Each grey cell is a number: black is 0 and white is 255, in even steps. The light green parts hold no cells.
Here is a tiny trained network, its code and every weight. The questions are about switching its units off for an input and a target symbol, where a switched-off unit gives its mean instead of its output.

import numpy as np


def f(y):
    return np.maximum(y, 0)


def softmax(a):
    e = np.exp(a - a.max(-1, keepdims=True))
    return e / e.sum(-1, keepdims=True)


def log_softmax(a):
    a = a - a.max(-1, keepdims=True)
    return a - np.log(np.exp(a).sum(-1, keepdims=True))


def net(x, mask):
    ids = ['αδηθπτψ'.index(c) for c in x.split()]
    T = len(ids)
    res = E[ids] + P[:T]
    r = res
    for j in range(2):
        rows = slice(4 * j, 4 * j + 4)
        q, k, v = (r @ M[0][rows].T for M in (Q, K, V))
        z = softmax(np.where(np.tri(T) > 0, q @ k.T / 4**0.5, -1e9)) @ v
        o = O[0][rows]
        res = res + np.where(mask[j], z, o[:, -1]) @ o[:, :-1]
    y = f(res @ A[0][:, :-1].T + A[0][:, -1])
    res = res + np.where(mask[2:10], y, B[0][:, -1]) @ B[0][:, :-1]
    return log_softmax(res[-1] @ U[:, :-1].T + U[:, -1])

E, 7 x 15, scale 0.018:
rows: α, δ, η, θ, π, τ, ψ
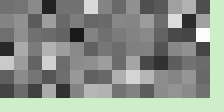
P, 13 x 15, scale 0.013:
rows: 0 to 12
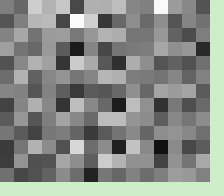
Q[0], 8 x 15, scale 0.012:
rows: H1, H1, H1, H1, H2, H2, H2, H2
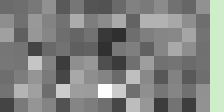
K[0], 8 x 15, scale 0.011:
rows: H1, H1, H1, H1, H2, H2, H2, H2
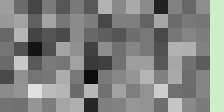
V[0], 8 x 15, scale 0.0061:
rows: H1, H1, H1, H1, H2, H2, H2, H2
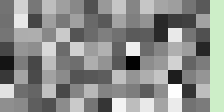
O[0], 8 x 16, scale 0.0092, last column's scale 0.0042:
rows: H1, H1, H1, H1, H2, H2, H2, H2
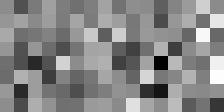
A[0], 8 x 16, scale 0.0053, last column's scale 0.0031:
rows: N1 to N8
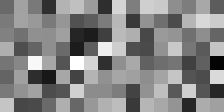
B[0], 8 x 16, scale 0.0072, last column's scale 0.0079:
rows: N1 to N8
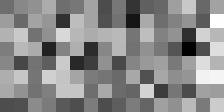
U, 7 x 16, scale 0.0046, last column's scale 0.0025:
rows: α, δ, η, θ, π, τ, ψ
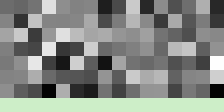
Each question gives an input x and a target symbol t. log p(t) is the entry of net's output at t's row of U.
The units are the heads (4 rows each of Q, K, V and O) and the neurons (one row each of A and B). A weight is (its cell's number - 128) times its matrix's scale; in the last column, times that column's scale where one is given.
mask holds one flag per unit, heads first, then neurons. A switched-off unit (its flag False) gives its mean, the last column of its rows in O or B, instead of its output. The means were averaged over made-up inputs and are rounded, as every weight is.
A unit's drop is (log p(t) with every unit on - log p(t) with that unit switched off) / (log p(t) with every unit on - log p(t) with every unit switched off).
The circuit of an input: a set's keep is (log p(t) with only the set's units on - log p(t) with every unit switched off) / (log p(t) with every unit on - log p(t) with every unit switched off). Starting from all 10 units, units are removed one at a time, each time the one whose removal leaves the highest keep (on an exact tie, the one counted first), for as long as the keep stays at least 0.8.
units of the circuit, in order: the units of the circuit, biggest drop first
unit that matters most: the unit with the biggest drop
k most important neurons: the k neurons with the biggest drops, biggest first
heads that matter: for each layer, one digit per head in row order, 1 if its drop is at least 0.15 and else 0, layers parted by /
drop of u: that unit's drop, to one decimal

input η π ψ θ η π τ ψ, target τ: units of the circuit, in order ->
[H2, N5]
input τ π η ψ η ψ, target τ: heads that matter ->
11
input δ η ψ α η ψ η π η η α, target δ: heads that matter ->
01
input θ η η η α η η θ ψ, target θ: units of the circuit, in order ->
[H1, N8]
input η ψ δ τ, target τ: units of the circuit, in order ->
[H2, N2]
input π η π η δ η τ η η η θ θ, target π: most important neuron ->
[N2]
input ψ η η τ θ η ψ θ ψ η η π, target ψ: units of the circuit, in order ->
[H1, H2]
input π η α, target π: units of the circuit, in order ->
[H2, N4]
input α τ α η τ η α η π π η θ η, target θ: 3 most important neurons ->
[N4, N2, N8]
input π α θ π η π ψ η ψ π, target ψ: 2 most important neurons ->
[N2, N6]
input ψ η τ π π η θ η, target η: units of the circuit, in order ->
[H2, H1]
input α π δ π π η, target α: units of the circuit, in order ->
[H1, H2]
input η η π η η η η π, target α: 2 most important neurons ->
[N5, N4]
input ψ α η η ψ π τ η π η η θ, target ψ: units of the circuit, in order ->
[H1]
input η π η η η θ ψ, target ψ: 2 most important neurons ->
[N4, N2]
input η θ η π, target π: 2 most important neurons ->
[N4, N6]
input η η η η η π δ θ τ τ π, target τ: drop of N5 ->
0.2
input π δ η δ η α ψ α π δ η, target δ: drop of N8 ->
0.0
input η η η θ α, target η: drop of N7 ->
0.2
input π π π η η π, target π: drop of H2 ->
0.3
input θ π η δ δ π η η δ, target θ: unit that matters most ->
H1
